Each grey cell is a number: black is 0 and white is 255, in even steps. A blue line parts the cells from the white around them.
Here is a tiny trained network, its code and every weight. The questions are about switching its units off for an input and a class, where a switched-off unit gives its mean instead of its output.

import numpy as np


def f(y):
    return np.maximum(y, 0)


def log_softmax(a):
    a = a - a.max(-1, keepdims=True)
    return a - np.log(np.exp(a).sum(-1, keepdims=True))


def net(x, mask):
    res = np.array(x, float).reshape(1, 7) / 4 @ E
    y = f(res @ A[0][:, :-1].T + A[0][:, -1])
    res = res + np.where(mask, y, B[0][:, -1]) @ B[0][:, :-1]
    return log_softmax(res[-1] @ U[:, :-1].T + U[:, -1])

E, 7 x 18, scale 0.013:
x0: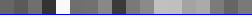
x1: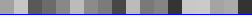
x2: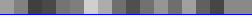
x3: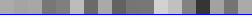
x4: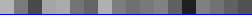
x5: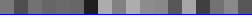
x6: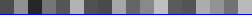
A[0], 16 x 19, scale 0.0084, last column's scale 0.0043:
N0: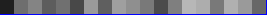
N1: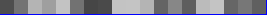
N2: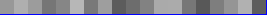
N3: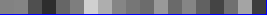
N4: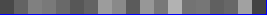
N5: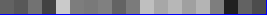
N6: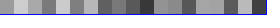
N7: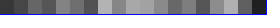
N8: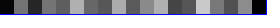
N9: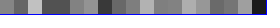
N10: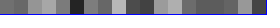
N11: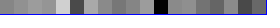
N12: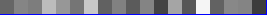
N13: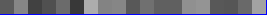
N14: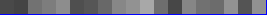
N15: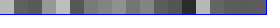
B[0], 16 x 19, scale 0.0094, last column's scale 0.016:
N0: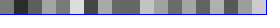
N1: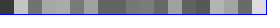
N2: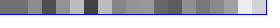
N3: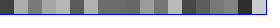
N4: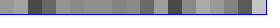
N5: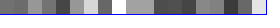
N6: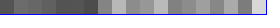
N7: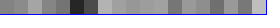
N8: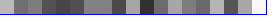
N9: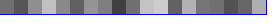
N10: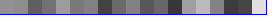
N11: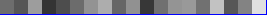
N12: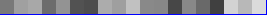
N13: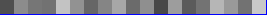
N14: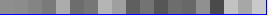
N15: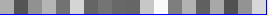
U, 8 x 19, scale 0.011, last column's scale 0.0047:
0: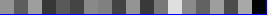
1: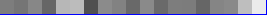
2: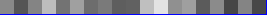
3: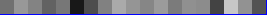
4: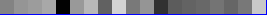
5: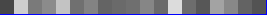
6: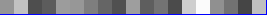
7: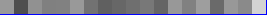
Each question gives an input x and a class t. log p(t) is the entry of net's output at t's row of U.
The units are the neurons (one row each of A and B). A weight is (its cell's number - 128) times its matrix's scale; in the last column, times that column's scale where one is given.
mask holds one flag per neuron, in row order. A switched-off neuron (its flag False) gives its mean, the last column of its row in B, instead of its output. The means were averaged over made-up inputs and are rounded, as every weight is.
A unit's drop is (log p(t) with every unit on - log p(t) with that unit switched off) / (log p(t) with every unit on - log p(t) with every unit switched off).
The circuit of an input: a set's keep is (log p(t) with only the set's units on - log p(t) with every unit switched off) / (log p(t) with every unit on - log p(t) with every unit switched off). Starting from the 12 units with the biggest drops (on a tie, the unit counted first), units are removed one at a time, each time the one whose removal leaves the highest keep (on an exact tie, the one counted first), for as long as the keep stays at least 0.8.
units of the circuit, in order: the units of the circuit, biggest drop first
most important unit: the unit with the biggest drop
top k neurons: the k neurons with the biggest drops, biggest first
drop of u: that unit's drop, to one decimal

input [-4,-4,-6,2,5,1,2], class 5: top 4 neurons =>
N1, N5, N0, N9
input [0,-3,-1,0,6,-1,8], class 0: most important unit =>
N8
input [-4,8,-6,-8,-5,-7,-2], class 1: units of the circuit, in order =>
N0, N12
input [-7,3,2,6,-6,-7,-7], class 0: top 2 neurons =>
N5, N15
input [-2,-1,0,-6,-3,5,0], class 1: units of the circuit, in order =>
N0, N14
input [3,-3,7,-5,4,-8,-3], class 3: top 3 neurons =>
N12, N6, N1
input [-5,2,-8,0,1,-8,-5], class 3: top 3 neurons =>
N12, N6, N3
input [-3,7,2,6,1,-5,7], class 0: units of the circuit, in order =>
N8, N10
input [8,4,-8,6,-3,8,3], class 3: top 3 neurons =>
N7, N0, N15
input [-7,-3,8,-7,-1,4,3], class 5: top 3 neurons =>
N3, N13, N5
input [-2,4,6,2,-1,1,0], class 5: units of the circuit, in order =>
N3, N10
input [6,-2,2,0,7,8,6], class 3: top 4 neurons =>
N7, N14, N0, N11
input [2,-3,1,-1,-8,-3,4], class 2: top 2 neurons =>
N0, N9
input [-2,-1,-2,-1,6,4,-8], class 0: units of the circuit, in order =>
N11
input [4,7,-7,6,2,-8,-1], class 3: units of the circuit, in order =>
N6, N10
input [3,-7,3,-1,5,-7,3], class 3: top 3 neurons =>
N12, N6, N0
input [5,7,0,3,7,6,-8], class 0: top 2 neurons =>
N11, N10
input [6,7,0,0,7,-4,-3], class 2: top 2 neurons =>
N15, N10
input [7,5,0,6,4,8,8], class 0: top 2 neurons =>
N8, N12
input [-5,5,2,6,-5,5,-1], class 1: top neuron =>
N5
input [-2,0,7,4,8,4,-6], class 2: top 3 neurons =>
N8, N15, N1
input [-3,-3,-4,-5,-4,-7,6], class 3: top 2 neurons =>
N12, N11
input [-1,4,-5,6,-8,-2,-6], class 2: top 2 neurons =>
N9, N8
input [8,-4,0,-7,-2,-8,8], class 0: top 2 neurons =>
N8, N0
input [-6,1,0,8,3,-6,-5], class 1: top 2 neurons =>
N2, N5
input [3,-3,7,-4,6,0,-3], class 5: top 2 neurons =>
N13, N3
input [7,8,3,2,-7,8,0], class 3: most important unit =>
N7
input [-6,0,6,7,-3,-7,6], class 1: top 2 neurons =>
N2, N5
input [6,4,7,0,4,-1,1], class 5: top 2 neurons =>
N3, N13
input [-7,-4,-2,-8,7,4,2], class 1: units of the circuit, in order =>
N14, N15, N13
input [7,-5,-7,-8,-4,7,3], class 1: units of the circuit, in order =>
N0, N14
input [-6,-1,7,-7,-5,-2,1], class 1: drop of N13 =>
0.2
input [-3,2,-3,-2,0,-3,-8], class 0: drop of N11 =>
0.9
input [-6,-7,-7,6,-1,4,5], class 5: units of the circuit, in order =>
N1
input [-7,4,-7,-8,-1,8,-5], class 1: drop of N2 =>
-0.1
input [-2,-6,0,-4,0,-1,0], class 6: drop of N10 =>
0.6
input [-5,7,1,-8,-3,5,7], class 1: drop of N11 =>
0.3
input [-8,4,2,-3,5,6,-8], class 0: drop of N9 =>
0.0
